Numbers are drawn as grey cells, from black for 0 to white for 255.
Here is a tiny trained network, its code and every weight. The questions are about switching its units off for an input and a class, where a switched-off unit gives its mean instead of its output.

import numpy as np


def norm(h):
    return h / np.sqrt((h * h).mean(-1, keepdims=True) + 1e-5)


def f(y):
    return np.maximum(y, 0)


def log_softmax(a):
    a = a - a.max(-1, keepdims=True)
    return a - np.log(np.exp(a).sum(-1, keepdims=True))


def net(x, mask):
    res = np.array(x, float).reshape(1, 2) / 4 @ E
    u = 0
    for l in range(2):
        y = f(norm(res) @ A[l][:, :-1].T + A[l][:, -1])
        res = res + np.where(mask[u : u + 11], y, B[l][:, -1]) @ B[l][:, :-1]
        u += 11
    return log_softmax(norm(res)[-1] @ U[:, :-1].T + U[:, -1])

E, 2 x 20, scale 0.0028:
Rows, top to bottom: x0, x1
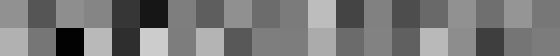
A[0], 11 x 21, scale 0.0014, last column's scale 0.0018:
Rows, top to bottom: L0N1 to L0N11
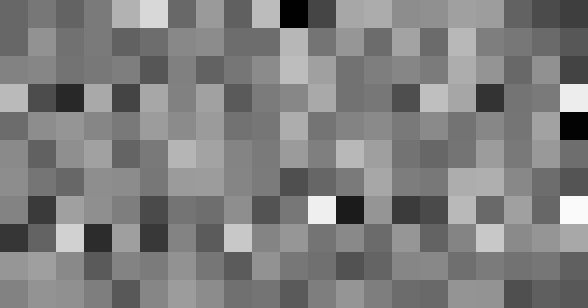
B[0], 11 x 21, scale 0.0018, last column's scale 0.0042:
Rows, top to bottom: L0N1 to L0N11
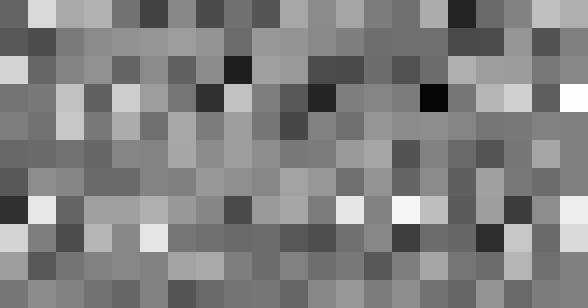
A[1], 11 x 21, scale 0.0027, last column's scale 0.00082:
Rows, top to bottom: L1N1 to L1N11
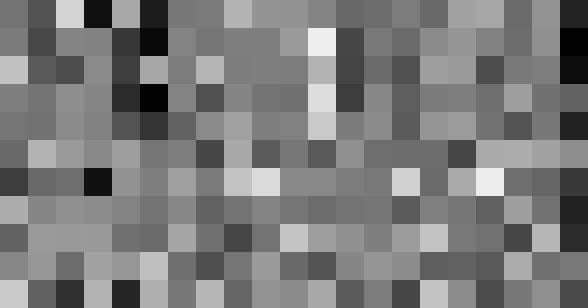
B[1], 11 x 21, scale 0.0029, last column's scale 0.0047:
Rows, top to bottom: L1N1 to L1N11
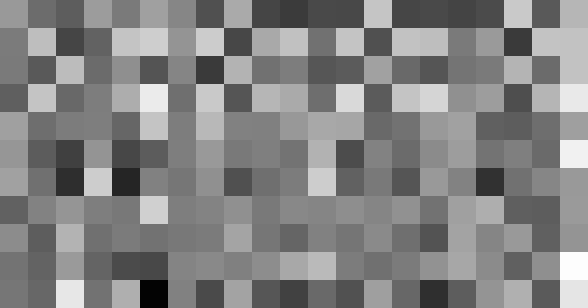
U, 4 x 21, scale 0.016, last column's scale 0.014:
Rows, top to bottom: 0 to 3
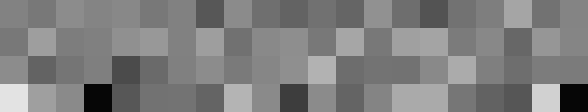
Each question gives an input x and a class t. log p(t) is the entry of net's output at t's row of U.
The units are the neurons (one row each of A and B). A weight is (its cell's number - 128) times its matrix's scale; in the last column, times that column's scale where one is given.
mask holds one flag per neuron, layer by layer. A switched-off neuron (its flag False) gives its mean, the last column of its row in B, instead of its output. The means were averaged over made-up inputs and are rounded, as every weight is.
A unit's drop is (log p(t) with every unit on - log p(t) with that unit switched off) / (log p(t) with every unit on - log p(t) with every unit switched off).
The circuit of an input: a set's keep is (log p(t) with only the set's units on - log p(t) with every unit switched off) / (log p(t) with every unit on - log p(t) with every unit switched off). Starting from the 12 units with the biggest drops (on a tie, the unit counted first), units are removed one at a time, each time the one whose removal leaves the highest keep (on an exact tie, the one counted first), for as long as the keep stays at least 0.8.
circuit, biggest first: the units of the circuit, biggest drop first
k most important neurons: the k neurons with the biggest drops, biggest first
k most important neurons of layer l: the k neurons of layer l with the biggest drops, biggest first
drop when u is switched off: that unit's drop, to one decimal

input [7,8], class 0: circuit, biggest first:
L1N11
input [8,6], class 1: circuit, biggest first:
L1N4; L1N2
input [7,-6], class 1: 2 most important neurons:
L1N4; L0N4
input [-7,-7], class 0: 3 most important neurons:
L1N4; L0N8; L1N2
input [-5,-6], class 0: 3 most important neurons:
L1N4; L0N8; L1N2
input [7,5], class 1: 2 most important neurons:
L1N4; L1N2
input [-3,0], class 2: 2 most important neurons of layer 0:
L0N8; L0N1
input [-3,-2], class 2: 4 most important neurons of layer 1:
L1N6; L1N4; L1N2; L1N11
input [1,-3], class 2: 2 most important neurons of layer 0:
L0N9; L0N4
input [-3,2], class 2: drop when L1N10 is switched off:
0.2
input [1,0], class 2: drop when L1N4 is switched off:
0.2
